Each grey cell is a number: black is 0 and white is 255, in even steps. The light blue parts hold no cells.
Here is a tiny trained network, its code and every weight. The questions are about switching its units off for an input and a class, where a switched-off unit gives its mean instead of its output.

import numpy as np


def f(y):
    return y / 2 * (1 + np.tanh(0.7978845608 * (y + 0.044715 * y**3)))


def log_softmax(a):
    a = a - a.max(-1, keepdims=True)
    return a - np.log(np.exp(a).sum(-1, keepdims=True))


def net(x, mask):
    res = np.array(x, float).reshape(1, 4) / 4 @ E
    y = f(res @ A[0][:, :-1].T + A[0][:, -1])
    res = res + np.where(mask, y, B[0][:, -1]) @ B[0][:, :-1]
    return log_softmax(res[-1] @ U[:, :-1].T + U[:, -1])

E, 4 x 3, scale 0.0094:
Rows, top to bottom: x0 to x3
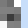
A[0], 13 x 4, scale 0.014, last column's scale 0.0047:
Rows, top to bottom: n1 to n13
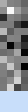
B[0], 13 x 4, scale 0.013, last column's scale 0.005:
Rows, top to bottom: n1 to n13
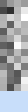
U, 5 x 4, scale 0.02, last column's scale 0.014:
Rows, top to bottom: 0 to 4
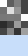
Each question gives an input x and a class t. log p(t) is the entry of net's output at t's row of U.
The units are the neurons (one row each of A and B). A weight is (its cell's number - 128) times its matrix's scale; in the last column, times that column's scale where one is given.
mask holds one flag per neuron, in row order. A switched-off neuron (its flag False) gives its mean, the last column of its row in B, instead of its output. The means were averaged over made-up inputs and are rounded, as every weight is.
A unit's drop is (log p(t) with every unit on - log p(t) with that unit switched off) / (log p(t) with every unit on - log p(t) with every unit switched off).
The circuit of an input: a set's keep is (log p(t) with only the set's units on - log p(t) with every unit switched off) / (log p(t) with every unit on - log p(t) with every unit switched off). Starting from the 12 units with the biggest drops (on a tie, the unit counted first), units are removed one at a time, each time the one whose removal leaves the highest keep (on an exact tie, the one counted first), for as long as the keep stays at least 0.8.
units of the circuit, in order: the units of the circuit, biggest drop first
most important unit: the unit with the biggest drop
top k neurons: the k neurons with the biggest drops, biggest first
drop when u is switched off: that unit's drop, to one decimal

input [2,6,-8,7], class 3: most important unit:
n2
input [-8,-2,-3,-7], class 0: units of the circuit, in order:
(n13, n4)
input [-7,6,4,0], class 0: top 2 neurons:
(n4, n13)
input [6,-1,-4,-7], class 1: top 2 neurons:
(n3, n13)
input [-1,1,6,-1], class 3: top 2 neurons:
(n7, n12)
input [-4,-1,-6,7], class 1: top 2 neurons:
(n9, n5)
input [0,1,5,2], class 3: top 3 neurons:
(n7, n3, n12)
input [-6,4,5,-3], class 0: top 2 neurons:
(n4, n2)
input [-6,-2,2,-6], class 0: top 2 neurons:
(n13, n4)
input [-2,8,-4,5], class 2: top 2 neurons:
(n3, n2)
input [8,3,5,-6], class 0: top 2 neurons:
(n12, n11)
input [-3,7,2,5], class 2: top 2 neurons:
(n3, n6)
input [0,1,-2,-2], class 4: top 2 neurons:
(n7, n4)
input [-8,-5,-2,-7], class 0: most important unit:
n13
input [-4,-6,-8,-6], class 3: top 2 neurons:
(n2, n13)
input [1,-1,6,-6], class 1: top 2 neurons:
(n3, n2)
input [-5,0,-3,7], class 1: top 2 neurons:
(n9, n5)
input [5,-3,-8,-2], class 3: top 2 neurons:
(n2, n3)
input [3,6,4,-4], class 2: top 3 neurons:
(n2, n9, n5)
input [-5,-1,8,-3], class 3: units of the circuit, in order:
(n7)
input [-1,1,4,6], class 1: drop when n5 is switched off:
0.1
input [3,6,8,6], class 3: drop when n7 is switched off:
0.4
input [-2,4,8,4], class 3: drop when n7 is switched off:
0.4
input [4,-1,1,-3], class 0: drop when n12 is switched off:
0.2
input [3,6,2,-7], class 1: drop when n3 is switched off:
0.3
